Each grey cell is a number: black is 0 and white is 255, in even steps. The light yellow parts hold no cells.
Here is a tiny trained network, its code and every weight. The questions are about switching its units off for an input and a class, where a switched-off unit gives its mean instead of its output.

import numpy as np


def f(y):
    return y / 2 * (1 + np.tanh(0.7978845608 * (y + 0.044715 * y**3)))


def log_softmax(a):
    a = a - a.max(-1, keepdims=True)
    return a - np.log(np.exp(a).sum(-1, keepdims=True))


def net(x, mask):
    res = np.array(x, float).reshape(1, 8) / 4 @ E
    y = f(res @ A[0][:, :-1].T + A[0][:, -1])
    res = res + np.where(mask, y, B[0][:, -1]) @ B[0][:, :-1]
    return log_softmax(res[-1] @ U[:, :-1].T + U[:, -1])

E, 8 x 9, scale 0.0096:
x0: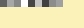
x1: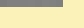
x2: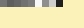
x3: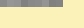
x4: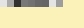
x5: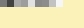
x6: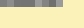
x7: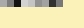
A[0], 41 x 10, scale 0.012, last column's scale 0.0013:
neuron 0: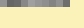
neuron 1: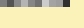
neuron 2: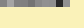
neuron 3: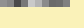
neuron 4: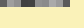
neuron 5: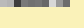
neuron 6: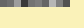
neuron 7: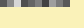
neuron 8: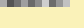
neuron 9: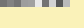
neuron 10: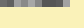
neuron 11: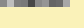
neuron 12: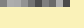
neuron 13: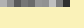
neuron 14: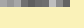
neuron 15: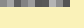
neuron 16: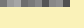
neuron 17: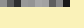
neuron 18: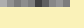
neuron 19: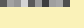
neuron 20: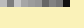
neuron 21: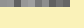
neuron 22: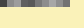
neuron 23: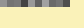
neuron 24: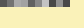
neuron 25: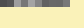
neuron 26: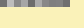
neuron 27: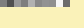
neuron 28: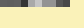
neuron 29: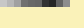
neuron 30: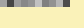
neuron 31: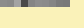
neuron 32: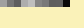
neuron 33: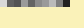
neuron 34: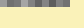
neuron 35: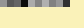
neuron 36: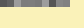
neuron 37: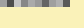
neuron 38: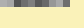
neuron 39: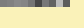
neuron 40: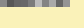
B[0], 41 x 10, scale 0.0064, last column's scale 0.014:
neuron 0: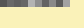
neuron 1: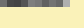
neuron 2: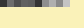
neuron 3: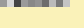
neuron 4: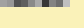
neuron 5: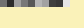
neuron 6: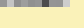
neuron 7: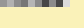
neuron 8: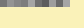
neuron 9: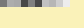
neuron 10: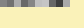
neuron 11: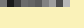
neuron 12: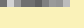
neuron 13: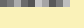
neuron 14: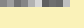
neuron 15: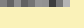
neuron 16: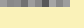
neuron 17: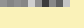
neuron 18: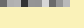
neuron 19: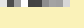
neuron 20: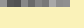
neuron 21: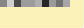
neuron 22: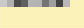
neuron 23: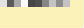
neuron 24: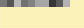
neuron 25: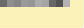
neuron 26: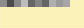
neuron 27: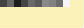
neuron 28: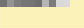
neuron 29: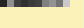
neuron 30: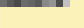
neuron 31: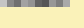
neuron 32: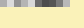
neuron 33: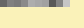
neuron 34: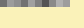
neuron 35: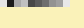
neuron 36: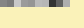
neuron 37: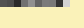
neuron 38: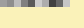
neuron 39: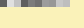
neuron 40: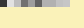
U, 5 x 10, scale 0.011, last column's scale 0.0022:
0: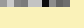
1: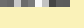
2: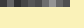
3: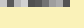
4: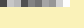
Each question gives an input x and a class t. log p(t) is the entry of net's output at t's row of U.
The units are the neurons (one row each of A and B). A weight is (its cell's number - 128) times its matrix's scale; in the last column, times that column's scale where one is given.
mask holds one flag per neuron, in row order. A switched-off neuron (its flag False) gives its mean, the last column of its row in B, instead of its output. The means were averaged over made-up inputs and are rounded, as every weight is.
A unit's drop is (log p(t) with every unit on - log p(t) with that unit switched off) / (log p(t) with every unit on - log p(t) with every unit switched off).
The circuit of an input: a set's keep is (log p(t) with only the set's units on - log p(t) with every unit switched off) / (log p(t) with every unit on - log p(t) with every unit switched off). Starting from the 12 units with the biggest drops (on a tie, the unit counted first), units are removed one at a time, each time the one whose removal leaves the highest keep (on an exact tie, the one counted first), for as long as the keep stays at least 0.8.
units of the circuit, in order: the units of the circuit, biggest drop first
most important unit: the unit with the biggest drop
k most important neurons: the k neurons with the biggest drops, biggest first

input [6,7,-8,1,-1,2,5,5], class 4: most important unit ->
neuron 39
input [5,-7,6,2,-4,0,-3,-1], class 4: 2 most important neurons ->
[neuron 9; neuron 35]
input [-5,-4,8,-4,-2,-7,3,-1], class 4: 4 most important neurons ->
[neuron 40; neuron 28; neuron 27; neuron 37]
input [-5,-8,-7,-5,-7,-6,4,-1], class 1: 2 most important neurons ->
[neuron 36; neuron 24]
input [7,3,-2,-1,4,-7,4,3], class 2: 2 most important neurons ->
[neuron 29; neuron 35]
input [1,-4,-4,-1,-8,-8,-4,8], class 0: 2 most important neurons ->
[neuron 21; neuron 32]
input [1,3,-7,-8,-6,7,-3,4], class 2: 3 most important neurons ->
[neuron 27; neuron 37; neuron 1]
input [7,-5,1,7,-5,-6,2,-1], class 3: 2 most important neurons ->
[neuron 19; neuron 27]
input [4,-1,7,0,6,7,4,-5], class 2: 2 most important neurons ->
[neuron 37; neuron 30]
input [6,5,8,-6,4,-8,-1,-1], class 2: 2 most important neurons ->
[neuron 11; neuron 2]
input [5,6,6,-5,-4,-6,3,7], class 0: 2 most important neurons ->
[neuron 17; neuron 32]
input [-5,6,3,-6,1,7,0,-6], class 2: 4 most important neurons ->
[neuron 27; neuron 37; neuron 30; neuron 32]
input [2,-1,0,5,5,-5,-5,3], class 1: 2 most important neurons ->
[neuron 27; neuron 5]
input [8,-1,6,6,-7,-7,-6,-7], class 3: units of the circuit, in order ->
[neuron 19]
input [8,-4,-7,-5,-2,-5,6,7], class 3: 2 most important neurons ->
[neuron 19; neuron 26]
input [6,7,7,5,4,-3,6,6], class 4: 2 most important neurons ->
[neuron 9; neuron 40]
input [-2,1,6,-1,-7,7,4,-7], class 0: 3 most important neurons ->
[neuron 7; neuron 6; neuron 22]
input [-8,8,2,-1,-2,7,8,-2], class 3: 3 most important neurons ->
[neuron 35; neuron 23; neuron 29]
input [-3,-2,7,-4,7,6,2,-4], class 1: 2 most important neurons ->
[neuron 5; neuron 13]
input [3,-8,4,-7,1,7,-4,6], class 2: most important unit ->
neuron 30
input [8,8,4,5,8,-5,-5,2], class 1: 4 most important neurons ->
[neuron 5; neuron 13; neuron 33; neuron 35]
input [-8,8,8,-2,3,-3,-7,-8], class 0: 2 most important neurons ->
[neuron 4; neuron 7]
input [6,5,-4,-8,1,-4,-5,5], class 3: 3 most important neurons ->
[neuron 19; neuron 7; neuron 14]
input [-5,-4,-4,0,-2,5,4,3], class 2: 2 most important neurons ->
[neuron 27; neuron 19]
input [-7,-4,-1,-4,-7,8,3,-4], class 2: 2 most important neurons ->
[neuron 27; neuron 37]
